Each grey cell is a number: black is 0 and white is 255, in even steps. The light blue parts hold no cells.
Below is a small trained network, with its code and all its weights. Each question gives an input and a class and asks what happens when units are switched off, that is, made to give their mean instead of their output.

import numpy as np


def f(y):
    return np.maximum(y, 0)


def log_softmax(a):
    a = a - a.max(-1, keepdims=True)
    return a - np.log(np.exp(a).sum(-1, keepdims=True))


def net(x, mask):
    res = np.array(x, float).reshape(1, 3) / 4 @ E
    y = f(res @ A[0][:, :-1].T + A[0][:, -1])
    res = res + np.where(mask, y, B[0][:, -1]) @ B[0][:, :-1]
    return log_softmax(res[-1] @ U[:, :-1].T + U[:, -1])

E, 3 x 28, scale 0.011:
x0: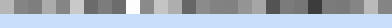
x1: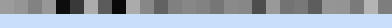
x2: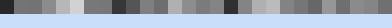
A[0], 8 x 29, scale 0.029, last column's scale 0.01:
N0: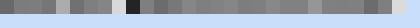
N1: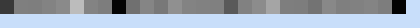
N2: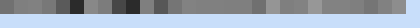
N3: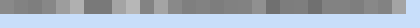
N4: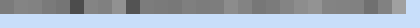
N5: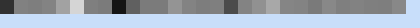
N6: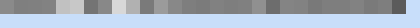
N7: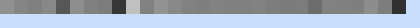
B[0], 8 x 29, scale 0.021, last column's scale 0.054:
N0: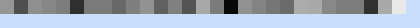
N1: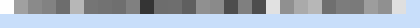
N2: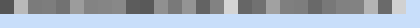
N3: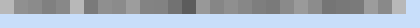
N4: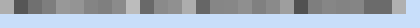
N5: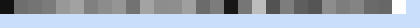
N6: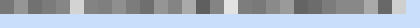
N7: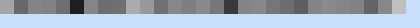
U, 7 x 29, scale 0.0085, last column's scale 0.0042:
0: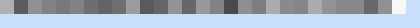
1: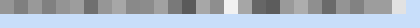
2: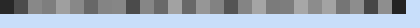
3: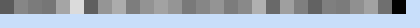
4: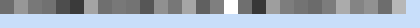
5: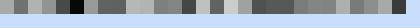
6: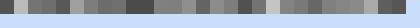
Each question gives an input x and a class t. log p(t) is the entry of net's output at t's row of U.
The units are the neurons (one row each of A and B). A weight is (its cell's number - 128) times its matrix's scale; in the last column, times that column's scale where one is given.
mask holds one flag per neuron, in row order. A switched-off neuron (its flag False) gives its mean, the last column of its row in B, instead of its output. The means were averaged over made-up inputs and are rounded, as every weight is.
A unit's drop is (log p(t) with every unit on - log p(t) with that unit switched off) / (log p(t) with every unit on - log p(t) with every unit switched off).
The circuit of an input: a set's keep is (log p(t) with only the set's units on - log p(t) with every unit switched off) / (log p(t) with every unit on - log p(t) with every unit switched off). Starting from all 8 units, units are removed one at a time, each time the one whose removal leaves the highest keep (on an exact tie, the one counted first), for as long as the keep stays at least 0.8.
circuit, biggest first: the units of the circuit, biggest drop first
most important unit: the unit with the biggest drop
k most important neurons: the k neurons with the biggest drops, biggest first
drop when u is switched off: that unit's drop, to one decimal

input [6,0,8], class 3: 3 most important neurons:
N5, N0, N6
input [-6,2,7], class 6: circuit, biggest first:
N2
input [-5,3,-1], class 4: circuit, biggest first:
N5, N2
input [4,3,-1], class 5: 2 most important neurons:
N5, N1
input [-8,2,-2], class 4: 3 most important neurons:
N2, N5, N1
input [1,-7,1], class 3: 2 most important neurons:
N6, N1
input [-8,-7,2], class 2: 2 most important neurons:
N1, N0
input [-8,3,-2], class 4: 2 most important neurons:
N2, N5
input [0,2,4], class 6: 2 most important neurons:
N0, N1
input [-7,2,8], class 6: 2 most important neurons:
N2, N1
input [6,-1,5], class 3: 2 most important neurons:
N0, N5
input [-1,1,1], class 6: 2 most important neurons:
N0, N5
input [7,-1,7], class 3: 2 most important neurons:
N5, N0
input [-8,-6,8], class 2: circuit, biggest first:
N5
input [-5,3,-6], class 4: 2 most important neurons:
N5, N2
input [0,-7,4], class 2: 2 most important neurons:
N0, N2
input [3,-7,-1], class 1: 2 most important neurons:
N5, N6
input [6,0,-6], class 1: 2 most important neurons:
N5, N0
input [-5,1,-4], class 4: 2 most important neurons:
N2, N5
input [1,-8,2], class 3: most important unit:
N6
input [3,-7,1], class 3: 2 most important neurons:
N6, N1
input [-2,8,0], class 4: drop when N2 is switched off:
0.2
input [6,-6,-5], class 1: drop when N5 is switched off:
0.7
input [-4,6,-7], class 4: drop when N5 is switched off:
0.1
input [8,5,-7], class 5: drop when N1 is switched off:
0.0
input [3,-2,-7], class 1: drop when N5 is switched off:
0.8
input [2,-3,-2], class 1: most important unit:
N5
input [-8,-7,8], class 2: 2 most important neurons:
N5, N0
